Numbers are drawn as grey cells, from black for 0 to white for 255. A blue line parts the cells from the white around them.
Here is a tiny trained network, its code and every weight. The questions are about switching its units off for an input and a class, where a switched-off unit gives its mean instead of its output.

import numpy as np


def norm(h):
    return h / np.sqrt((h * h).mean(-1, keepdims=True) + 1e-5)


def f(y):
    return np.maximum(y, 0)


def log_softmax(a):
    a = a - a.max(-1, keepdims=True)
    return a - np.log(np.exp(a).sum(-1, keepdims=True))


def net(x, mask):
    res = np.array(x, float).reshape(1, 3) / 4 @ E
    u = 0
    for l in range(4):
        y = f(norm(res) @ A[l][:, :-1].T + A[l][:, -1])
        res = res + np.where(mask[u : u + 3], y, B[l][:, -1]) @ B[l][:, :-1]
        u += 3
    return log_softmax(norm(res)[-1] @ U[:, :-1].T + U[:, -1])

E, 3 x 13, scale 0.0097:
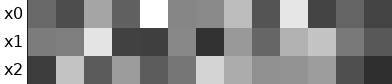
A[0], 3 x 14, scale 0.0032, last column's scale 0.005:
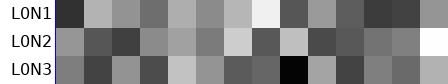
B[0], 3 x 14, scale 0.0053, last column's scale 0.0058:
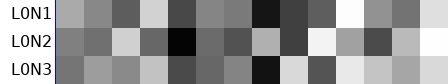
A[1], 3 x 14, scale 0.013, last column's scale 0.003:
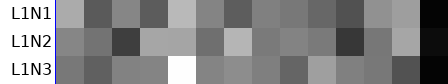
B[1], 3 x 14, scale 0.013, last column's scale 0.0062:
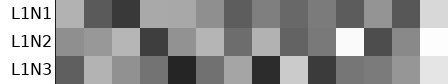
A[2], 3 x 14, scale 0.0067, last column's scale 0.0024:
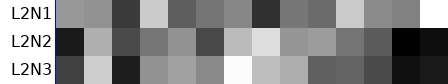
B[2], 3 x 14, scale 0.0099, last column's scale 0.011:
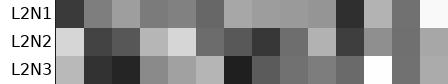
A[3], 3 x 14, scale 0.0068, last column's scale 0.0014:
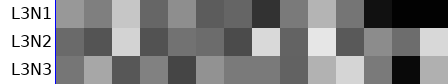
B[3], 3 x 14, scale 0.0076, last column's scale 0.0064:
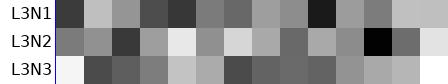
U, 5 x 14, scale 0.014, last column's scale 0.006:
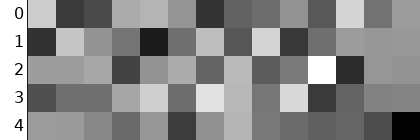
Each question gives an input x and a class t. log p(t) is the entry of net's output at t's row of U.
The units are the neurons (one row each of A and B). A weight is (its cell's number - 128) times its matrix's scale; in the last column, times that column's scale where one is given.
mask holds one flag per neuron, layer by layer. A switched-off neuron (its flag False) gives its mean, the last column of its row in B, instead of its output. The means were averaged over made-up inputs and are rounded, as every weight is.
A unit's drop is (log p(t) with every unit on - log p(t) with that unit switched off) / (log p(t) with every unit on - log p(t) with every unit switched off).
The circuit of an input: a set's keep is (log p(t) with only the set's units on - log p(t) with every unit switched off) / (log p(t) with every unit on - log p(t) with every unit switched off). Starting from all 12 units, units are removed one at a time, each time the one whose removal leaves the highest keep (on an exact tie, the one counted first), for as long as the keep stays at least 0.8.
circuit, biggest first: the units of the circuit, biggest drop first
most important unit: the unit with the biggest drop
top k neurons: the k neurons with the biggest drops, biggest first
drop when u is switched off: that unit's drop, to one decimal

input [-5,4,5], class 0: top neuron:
(L1N3)
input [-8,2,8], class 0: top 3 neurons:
(L1N3, L2N3, L0N3)
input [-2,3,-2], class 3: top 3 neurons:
(L1N2, L1N3, L3N2)
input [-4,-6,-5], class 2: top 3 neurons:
(L1N2, L2N3, L2N2)
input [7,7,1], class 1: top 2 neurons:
(L1N3, L0N2)
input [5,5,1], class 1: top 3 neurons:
(L0N2, L1N3, L1N2)
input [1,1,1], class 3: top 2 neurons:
(L2N1, L1N3)
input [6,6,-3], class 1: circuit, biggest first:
(L1N3, L0N2)
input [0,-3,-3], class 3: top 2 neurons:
(L0N2, L2N3)
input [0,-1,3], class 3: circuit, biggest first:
(L2N1, L1N3)
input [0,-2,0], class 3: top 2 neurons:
(L0N2, L1N2)
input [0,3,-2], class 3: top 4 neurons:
(L1N2, L1N3, L3N2, L0N2)
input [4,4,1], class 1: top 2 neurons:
(L0N2, L1N2)
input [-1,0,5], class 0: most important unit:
L2N3
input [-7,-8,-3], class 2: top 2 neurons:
(L1N2, L0N3)
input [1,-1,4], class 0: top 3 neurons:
(L2N3, L0N3, L2N2)
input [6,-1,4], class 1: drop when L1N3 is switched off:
0.9
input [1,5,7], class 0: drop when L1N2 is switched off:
0.1
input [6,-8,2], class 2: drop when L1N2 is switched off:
1.4
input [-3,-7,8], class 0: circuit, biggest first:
(L2N3)
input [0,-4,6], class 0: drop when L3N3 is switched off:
0.0
